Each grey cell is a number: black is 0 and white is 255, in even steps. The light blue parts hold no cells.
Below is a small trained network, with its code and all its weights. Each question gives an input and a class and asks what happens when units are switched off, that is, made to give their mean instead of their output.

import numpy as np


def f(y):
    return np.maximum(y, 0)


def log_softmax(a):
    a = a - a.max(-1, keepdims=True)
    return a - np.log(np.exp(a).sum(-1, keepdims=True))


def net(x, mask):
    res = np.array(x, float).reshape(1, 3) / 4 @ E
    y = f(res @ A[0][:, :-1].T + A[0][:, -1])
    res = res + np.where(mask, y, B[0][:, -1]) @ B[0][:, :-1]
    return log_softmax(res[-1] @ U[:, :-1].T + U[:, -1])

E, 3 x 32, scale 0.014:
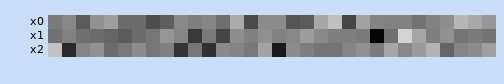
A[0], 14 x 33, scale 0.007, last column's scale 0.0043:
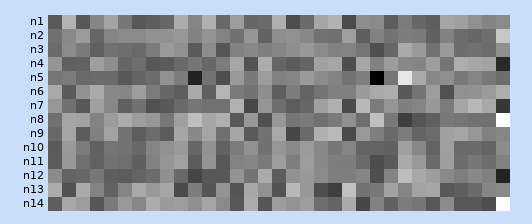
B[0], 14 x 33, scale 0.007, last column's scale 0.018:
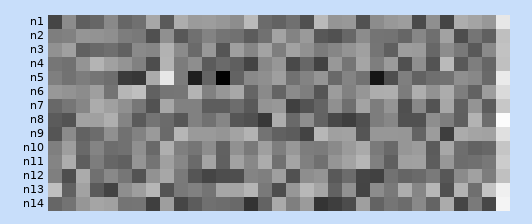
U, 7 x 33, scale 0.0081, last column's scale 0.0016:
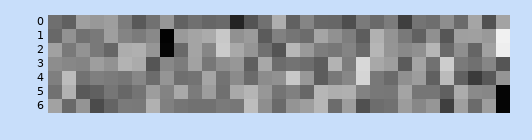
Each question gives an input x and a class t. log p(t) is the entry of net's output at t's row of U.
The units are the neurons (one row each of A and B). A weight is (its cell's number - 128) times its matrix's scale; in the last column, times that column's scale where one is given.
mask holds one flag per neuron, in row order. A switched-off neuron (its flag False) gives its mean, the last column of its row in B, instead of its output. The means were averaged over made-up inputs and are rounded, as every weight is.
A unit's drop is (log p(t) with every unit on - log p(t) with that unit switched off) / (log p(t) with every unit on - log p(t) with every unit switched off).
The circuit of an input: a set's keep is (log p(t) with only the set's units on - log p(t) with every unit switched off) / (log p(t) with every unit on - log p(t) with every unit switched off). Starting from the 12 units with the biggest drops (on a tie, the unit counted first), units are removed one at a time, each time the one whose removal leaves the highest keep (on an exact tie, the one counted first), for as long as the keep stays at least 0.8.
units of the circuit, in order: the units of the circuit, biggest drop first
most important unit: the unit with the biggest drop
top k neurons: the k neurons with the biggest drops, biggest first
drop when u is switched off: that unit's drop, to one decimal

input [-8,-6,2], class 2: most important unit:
n13
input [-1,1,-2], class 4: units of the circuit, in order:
n8, n12
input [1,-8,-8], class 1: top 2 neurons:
n1, n9
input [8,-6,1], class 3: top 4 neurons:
n4, n7, n6, n13
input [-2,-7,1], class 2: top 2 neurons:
n5, n6
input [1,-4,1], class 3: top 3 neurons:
n13, n5, n1
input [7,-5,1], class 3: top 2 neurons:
n4, n7
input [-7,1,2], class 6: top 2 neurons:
n13, n6
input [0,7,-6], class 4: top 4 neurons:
n14, n10, n11, n13
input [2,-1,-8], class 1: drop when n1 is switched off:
0.3
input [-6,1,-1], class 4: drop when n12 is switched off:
0.2
